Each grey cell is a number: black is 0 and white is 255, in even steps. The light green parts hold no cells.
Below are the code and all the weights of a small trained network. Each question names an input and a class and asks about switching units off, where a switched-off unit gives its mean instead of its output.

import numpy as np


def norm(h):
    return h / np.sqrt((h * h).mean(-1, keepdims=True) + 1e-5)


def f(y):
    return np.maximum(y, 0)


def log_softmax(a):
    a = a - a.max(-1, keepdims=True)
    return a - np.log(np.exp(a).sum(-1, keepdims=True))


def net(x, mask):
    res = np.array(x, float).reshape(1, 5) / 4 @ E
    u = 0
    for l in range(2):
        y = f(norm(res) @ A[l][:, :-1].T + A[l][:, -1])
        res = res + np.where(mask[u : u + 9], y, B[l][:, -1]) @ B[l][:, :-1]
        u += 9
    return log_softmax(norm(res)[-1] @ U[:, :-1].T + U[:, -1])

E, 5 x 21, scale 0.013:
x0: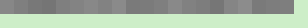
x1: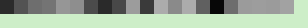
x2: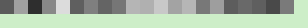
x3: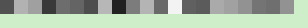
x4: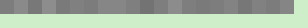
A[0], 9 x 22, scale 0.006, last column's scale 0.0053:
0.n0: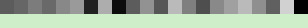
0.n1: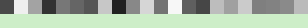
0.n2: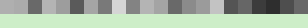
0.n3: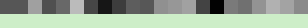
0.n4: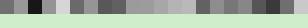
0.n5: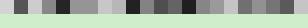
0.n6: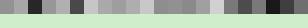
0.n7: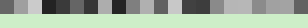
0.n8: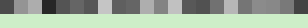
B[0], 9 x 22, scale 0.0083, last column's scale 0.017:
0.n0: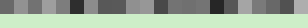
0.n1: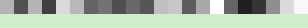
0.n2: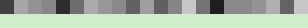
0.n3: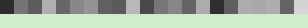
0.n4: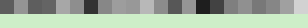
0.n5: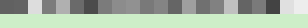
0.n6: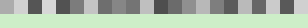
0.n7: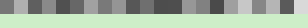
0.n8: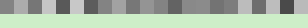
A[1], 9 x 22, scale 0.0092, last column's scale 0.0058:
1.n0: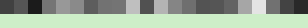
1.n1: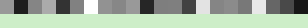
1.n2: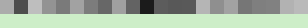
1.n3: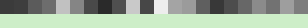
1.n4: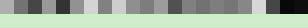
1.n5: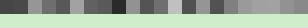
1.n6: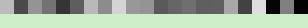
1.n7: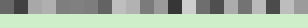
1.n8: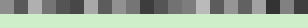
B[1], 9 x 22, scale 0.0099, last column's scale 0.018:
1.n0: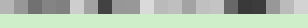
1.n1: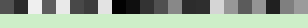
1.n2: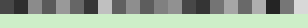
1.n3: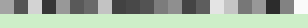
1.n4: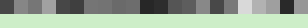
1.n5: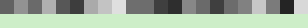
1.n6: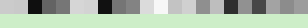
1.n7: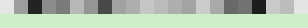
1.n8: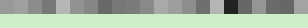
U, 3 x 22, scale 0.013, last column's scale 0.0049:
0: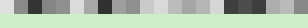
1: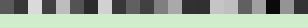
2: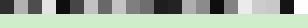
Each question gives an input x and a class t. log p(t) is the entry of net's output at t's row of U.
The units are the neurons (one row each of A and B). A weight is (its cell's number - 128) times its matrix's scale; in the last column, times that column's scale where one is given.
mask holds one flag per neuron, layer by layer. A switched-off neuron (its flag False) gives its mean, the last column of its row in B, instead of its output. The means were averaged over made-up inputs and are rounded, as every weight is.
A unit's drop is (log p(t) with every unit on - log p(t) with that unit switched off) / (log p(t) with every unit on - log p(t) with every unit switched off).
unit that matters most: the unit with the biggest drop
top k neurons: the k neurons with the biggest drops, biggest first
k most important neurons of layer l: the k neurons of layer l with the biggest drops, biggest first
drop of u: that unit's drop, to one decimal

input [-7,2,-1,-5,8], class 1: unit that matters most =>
0.n4
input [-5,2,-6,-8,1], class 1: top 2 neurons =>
(1.n1, 0.n4)
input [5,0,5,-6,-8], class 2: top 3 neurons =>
(0.n1, 0.n5, 0.n6)
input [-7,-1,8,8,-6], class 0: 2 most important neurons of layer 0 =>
(0.n6, 0.n1)
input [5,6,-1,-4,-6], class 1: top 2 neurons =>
(1.n3, 1.n1)
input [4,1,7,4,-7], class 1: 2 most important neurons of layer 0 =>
(0.n4, 0.n1)
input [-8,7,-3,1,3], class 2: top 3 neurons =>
(1.n5, 0.n1, 1.n2)
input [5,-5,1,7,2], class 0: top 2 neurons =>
(0.n1, 1.n3)
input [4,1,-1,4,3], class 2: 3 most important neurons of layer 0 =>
(0.n7, 0.n8, 0.n0)
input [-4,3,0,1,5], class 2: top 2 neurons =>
(1.n5, 0.n3)
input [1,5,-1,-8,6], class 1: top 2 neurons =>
(1.n1, 0.n4)
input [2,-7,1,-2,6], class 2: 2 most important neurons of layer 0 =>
(0.n6, 0.n2)
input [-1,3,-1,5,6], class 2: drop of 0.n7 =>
0.4
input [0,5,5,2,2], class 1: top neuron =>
(1.n3)
